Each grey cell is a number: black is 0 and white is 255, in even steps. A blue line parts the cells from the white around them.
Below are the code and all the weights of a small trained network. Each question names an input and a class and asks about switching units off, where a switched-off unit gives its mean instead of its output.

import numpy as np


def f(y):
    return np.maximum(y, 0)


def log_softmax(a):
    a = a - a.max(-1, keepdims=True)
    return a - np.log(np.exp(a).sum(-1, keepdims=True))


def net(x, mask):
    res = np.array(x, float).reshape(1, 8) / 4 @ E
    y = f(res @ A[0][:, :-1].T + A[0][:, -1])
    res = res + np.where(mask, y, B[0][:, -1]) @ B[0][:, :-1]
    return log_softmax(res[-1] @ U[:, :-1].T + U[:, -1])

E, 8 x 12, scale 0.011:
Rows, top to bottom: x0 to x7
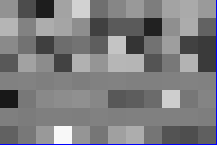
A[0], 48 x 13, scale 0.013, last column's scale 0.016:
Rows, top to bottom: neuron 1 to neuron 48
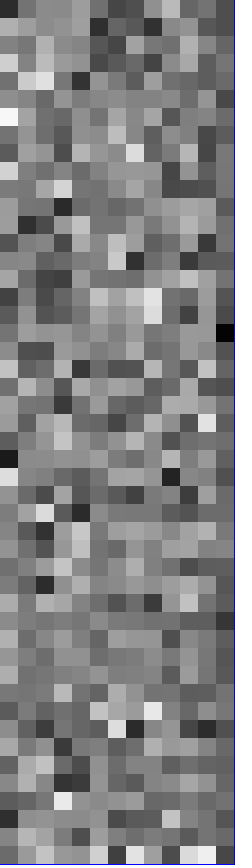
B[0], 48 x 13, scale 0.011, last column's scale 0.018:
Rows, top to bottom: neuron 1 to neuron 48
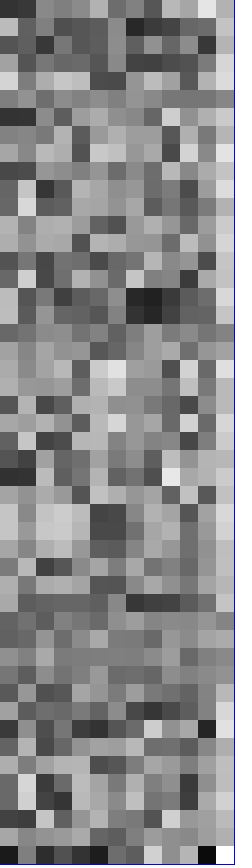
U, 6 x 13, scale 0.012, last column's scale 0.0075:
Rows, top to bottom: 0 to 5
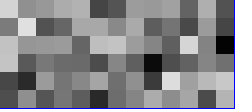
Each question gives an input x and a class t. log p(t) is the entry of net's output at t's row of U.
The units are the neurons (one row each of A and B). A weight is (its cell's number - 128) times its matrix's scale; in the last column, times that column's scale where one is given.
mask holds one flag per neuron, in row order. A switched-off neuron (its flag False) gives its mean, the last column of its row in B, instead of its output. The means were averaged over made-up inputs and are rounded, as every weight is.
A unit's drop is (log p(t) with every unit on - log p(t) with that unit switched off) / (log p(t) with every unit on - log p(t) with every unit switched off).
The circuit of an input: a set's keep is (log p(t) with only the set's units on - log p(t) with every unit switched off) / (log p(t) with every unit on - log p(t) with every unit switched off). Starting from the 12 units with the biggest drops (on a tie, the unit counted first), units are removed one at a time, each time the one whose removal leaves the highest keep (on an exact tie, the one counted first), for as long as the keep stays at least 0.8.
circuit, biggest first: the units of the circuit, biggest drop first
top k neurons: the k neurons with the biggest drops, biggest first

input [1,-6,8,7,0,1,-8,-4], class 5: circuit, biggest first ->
neuron 41
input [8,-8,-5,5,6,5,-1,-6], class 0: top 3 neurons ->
neuron 30; neuron 33; neuron 13
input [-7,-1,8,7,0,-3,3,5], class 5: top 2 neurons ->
neuron 41; neuron 15
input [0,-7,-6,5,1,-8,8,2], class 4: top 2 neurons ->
neuron 27; neuron 7
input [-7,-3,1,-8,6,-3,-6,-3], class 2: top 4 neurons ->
neuron 21; neuron 24; neuron 28; neuron 30
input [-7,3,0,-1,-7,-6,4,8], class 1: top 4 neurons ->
neuron 11; neuron 25; neuron 32; neuron 39
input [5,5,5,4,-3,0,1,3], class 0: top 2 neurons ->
neuron 48; neuron 17
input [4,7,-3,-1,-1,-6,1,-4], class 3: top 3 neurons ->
neuron 4; neuron 34; neuron 2
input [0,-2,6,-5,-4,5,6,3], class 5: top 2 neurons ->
neuron 41; neuron 15
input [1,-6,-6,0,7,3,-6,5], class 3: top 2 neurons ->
neuron 17; neuron 40
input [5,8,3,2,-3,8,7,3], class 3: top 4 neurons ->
neuron 2; neuron 34; neuron 4; neuron 27
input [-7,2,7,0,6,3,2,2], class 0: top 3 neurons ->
neuron 5; neuron 48; neuron 29
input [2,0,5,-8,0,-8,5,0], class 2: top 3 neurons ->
neuron 21; neuron 28; neuron 24
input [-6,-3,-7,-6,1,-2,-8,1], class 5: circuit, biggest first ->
neuron 48
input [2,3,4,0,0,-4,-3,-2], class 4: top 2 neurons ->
neuron 48; neuron 7
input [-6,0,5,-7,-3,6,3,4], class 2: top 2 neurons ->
neuron 28; neuron 21
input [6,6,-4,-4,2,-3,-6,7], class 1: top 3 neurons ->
neuron 45; neuron 11; neuron 25
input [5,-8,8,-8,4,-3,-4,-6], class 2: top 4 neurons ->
neuron 21; neuron 28; neuron 48; neuron 24
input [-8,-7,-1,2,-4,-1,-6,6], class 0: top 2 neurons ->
neuron 5; neuron 29
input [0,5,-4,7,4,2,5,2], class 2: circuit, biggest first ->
neuron 9
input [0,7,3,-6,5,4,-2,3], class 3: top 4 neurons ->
neuron 2; neuron 4; neuron 34; neuron 9
